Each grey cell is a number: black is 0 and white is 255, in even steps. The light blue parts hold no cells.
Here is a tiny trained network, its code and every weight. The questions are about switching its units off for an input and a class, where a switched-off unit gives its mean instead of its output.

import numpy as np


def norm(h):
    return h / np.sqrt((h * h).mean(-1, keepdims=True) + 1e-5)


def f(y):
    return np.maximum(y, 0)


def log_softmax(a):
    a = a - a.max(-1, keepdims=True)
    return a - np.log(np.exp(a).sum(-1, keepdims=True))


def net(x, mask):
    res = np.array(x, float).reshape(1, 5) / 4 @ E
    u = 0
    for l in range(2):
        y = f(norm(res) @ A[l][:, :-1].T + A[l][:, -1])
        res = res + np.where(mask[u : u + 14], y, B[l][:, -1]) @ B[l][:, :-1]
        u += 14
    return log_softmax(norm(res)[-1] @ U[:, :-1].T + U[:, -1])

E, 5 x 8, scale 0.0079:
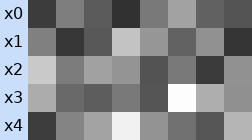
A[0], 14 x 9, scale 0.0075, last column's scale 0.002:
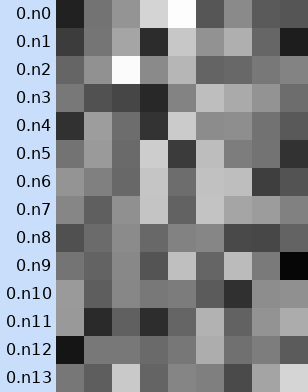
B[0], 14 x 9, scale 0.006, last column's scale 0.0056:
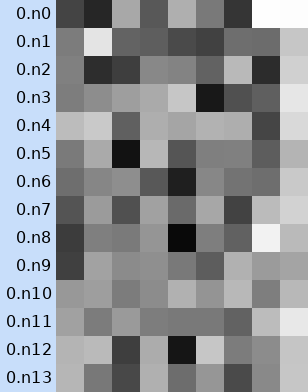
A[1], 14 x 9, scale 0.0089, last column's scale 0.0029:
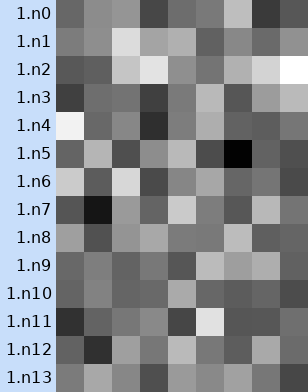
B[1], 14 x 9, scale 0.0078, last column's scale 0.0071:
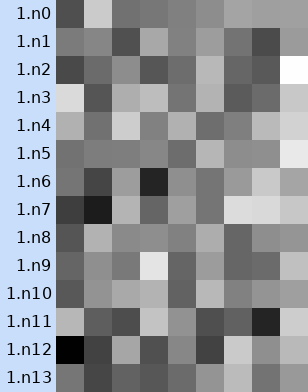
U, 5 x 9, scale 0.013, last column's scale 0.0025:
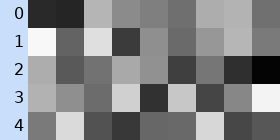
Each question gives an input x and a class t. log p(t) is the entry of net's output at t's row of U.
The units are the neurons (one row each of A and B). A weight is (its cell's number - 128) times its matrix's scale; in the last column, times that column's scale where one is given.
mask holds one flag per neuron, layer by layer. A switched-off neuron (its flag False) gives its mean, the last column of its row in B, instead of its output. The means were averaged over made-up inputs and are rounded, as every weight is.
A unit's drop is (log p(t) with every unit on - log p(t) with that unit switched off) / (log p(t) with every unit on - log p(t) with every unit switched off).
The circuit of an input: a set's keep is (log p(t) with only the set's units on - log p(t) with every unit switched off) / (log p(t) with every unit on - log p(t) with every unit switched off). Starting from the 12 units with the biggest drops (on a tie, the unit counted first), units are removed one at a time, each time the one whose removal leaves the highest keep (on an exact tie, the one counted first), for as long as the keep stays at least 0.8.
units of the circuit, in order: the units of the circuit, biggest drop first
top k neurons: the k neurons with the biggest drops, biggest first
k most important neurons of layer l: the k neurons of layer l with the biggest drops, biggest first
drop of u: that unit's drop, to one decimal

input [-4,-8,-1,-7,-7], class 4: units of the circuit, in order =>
[0.n0, 1.n3]
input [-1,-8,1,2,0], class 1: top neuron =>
[0.n8]
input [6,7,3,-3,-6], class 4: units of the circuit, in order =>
[0.n0, 1.n3, 1.n0]
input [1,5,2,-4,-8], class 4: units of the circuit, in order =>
[0.n0, 1.n0]
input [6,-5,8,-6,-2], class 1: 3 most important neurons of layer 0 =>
[0.n7, 0.n5, 0.n10]
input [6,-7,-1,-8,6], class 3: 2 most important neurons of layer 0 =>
[0.n12, 0.n4]
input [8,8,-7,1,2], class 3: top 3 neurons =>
[0.n12, 0.n4, 0.n1]
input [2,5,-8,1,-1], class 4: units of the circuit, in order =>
[0.n4, 0.n1]
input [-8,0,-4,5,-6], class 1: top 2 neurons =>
[0.n8, 1.n4]
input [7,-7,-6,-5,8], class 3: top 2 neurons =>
[0.n12, 0.n4]
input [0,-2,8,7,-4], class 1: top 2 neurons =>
[1.n4, 1.n6]
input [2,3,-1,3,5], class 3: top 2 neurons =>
[0.n12, 0.n5]
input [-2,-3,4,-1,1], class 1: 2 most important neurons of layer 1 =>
[1.n9, 1.n4]
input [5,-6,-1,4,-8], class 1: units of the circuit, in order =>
[1.n4]
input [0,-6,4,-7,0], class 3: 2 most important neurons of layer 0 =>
[0.n0, 0.n13]
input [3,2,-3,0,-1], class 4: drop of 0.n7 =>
0.3
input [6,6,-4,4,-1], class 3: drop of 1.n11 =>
-0.1
